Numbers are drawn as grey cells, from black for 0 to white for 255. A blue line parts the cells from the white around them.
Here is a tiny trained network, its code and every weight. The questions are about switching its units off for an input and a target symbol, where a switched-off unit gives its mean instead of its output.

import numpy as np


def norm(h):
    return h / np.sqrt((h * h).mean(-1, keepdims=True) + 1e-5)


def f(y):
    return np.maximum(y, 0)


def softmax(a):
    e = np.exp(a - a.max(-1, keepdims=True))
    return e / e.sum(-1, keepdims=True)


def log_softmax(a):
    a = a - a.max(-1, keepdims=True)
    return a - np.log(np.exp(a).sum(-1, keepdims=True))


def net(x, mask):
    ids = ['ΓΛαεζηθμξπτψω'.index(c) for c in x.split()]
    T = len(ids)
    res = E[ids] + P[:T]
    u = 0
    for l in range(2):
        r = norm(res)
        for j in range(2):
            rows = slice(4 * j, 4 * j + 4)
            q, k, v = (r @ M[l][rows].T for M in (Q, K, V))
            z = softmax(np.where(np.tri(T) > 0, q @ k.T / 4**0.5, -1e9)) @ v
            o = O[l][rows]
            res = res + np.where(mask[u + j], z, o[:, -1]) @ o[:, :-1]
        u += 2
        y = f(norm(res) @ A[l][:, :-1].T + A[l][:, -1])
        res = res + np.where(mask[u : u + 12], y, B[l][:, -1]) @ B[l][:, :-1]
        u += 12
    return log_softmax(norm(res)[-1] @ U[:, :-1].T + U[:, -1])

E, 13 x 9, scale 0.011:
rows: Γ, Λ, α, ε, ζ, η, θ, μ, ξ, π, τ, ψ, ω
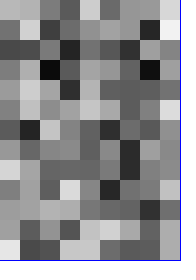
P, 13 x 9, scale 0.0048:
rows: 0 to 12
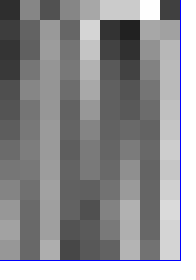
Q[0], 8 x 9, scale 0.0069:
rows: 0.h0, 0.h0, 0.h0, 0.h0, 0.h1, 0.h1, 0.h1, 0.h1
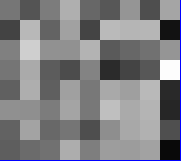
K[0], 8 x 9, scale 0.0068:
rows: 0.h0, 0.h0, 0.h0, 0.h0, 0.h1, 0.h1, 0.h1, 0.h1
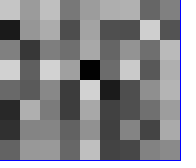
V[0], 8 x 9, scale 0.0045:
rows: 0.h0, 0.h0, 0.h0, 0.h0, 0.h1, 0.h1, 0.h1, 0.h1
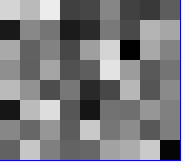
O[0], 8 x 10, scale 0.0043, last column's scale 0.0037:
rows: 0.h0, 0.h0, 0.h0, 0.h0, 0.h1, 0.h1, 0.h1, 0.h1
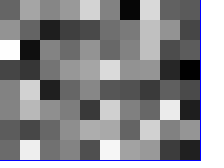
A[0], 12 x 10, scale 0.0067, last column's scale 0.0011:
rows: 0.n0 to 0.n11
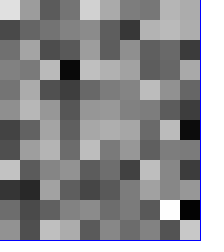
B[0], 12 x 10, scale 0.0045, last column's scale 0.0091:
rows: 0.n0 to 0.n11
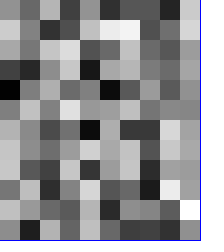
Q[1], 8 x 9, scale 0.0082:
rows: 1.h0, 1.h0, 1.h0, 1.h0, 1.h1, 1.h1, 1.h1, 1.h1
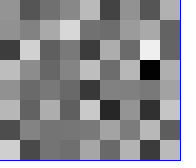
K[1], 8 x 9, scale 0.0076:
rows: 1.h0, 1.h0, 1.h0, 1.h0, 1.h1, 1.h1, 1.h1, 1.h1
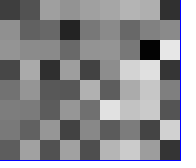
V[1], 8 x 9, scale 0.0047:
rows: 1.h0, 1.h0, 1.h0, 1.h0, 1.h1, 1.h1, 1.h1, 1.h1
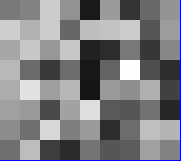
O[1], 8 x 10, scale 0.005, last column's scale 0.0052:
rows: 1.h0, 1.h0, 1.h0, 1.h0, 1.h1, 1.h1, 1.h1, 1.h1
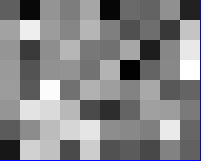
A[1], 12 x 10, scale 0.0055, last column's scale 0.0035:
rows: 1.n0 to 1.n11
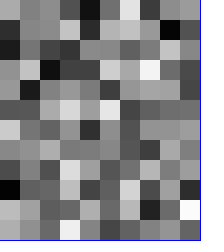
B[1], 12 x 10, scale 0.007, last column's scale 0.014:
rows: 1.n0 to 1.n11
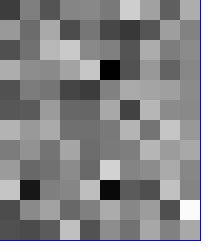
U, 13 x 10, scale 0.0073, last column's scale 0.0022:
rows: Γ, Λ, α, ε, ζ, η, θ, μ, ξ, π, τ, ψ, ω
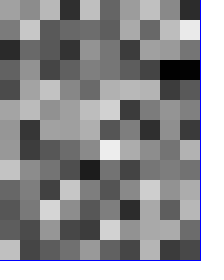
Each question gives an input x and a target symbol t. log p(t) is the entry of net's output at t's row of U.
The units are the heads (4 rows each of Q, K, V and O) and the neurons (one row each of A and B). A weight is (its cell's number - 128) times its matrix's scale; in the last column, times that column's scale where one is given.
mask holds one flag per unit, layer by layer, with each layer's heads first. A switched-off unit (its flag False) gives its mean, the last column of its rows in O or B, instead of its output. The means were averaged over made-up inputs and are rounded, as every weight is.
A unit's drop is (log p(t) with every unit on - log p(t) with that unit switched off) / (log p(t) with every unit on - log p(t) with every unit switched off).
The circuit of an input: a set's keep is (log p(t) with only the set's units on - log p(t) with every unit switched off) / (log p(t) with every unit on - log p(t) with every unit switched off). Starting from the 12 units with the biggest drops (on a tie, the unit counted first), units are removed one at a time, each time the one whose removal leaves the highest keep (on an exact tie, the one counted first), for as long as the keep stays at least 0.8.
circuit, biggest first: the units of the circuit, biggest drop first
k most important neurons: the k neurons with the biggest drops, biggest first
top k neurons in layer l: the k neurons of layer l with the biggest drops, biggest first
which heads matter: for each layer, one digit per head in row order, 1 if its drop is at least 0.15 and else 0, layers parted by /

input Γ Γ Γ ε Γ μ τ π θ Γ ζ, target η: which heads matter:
11 / 11
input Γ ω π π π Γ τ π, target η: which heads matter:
10 / 10
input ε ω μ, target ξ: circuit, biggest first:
1.h1
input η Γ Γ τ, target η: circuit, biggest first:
1.h0, 0.h0
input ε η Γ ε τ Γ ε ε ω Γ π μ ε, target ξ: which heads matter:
10 / 11
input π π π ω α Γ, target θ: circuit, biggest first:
0.h0, 1.h0
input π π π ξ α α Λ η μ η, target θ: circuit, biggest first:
0.h0, 1.h0, 0.n0
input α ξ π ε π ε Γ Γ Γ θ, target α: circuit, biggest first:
1.h0, 1.h1, 0.h1
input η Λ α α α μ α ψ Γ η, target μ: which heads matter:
11 / 01
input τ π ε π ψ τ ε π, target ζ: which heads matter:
01 / 10
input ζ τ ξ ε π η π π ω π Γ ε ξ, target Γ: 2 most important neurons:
0.n1, 0.n4
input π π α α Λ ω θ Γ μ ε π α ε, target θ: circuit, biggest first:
0.h0, 1.h0, 0.h1, 0.n1
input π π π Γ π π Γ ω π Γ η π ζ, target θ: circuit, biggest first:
0.h0, 0.h1, 1.h0
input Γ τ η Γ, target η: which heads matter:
10 / 11
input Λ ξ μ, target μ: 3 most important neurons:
0.n1, 0.n8, 0.n0
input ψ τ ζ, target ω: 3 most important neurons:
1.n3, 0.n3, 1.n10
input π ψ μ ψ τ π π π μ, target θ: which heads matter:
11 / 11
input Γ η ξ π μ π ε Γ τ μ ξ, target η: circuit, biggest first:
0.h0, 1.h1
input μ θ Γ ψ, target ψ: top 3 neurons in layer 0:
0.n1, 0.n3, 0.n6
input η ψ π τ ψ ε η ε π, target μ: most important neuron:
0.n6
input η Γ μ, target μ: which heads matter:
11 / 00
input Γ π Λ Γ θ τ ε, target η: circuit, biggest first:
0.h0, 1.h0, 1.n0
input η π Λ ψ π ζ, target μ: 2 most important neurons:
0.n6, 0.n10
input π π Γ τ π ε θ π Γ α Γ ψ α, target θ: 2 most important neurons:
0.n9, 0.n1
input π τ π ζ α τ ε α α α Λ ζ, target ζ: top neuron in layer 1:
1.n0
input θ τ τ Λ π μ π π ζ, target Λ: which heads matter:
11 / 01
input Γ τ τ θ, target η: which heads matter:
00 / 10
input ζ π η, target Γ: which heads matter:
11 / 11
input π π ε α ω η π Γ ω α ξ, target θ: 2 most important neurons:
0.n1, 0.n8
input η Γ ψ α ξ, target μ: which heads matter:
11 / 01
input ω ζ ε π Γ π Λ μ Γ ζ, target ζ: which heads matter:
00 / 10
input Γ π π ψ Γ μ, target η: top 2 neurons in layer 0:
0.n9, 0.n0
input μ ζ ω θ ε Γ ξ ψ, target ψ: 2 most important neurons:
0.n1, 0.n3
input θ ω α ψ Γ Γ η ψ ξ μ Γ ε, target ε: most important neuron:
0.n0
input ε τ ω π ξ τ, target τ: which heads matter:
00 / 00
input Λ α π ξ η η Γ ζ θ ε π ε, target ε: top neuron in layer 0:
0.n9
